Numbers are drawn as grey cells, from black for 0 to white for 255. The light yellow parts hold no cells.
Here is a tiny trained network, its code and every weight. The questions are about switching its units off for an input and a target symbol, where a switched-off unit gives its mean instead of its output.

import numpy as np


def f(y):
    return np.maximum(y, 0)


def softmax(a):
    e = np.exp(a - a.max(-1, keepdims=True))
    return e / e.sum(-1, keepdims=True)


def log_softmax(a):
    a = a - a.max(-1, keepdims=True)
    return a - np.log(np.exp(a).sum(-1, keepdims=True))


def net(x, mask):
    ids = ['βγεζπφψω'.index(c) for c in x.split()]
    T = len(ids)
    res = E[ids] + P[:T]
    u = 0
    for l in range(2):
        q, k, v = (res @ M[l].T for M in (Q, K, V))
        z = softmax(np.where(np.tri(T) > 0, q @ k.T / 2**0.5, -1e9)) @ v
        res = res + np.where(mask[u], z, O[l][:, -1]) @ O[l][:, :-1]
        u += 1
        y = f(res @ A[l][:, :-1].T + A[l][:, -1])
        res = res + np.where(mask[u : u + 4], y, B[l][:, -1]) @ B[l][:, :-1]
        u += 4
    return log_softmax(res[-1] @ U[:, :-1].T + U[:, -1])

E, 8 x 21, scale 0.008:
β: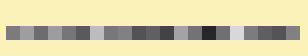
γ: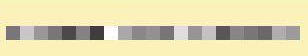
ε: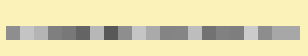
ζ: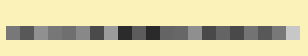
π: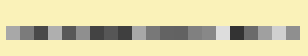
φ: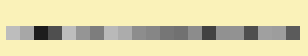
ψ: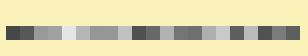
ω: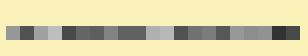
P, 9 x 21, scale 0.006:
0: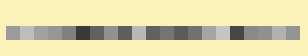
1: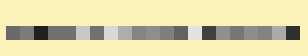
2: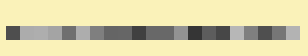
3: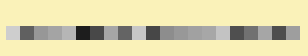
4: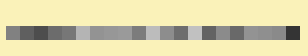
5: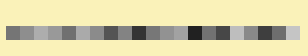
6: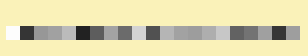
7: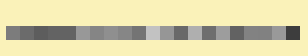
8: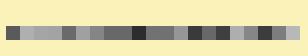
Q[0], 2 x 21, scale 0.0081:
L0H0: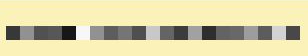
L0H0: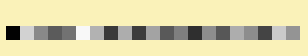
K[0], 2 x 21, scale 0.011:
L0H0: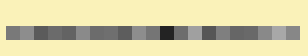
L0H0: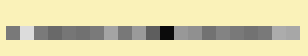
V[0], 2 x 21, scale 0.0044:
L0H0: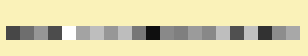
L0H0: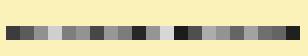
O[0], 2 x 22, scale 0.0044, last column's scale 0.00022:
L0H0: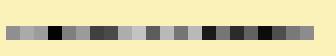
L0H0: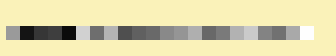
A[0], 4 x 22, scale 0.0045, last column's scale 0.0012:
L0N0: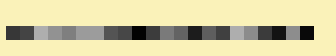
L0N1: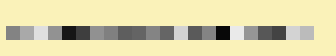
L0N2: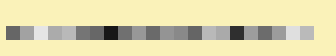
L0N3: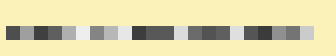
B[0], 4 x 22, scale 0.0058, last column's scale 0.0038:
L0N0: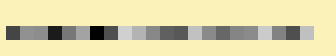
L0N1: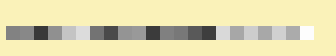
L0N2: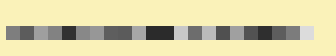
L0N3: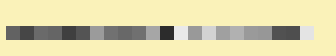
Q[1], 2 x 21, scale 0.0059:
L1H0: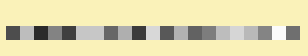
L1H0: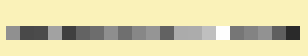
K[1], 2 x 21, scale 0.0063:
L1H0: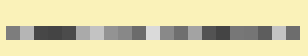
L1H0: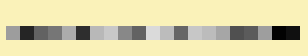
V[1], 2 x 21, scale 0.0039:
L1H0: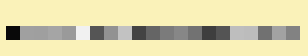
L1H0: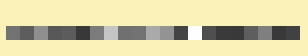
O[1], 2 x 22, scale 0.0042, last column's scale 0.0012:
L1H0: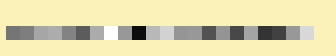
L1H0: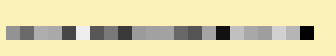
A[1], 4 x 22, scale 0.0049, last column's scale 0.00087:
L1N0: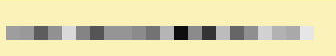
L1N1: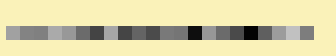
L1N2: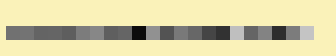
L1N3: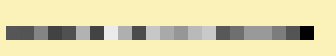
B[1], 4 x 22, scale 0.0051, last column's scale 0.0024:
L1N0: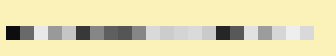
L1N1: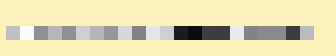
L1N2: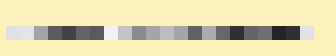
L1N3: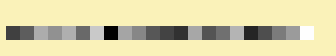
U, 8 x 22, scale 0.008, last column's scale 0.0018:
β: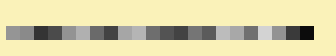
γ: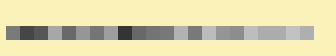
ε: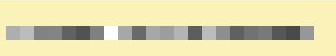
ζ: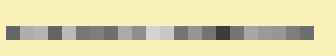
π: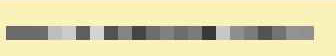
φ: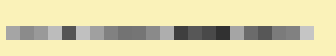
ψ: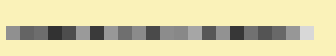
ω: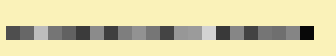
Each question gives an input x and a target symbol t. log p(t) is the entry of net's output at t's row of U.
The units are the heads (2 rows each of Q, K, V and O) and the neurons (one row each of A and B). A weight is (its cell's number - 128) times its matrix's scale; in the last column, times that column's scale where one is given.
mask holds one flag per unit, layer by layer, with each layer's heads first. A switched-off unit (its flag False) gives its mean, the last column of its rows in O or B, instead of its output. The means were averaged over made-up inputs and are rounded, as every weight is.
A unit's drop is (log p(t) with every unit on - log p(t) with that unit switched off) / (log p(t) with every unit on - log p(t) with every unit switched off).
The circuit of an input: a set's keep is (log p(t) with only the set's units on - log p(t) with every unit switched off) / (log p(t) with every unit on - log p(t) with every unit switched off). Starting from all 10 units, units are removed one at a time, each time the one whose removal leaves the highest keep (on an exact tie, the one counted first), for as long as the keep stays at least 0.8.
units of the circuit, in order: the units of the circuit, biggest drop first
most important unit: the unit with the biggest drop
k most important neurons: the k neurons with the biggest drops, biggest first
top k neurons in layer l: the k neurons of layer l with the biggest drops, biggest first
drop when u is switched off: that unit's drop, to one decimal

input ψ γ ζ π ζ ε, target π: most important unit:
L0N1
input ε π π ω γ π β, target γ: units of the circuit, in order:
(L0H0 L1N3)
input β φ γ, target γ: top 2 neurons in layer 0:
(L0N1 L0N3)
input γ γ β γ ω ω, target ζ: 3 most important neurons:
(L0N0 L1N0 L0N1)
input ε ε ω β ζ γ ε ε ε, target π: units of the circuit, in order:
(L0N1 L1H0)
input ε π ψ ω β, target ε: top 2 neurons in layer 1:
(L1N2 L1N3)
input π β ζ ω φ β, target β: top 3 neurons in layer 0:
(L0N3 L0N1 L0N0)
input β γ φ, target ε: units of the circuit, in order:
(L1N2 L0N3 L0N1)
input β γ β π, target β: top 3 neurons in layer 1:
(L1N1 L1N0 L1N2)
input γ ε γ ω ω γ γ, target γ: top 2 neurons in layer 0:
(L0N1 L0N2)
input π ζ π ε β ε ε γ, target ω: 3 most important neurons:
(L1N3 L0N1 L0N3)
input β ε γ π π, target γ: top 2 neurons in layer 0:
(L0N2 L0N0)
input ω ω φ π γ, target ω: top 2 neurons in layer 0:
(L0N3 L0N1)
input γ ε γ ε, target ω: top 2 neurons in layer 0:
(L0N2 L0N1)
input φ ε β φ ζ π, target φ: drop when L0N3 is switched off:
0.1
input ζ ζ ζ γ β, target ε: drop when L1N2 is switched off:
0.7
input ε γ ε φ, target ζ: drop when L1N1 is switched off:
0.1
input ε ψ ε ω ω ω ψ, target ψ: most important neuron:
(L0N1)
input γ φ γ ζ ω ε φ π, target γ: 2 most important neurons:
(L1N0 L0N2)
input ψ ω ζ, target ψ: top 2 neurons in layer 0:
(L0N0 L0N1)
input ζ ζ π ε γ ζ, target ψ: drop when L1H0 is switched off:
0.2
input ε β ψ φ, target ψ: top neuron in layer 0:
(L0N1)
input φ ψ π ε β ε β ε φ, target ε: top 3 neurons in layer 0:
(L0N3 L0N1 L0N0)
